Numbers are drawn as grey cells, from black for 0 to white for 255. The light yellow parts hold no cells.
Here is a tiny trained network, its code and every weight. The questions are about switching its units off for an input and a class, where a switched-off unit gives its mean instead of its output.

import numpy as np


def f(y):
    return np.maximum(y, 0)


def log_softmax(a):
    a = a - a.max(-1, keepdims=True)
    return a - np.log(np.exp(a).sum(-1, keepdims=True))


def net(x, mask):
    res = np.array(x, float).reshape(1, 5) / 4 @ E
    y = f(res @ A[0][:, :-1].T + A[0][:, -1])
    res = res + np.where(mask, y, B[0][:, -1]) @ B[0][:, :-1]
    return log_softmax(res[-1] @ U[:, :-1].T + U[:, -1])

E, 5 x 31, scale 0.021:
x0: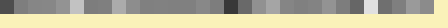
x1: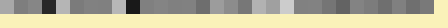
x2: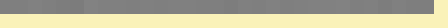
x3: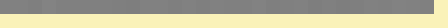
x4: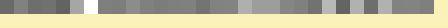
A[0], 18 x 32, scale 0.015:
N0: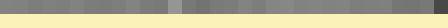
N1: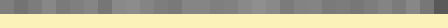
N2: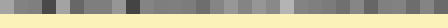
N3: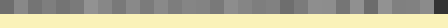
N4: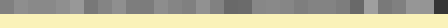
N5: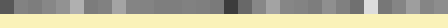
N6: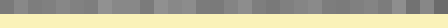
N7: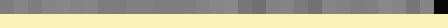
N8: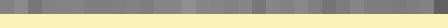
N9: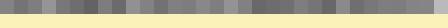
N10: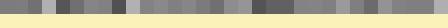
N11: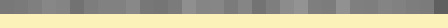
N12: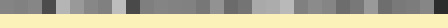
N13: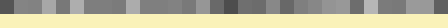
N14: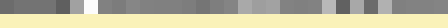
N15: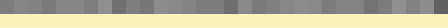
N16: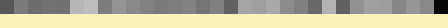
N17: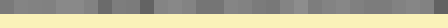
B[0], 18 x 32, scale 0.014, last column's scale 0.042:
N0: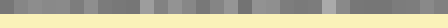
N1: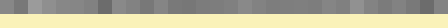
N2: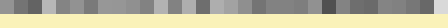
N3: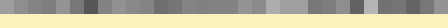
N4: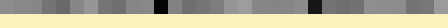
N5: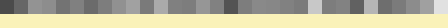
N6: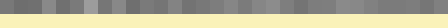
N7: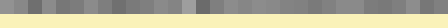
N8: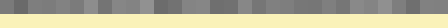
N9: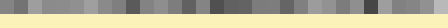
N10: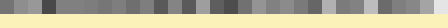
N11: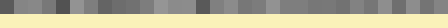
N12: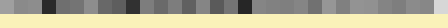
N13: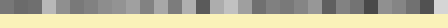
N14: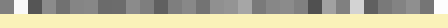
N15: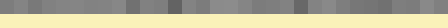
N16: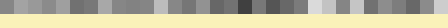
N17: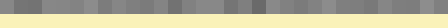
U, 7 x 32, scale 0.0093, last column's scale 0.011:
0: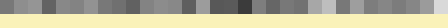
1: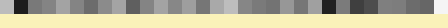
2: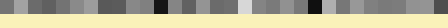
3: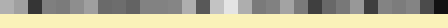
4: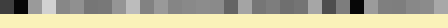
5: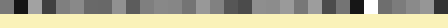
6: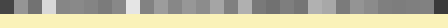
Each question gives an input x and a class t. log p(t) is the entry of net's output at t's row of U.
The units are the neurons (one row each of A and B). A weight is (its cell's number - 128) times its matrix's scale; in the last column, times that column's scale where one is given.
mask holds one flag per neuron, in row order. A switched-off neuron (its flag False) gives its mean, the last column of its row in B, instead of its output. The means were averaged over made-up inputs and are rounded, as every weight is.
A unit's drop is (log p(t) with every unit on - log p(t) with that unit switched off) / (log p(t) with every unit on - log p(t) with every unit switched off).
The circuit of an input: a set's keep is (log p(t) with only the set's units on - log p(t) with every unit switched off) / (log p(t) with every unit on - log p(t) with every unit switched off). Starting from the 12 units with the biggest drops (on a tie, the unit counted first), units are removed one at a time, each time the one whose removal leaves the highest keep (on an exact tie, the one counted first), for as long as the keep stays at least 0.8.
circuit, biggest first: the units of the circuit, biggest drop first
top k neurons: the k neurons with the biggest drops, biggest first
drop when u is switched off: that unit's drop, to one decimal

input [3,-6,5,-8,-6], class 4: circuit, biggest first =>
[N14]
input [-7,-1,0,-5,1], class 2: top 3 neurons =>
[N16 N5 N12]
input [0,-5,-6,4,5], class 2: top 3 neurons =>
[N14 N10 N5]
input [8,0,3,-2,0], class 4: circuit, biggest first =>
[N13 N14]
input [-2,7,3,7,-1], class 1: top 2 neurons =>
[N14 N2]
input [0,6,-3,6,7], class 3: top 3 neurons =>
[N14 N2 N10]
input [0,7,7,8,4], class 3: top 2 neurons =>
[N2 N10]
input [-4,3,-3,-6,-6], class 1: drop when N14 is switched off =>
0.6
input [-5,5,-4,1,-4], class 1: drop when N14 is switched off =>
0.8
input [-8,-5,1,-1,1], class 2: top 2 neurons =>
[N16 N5]
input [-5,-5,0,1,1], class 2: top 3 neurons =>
[N16 N5 N12]
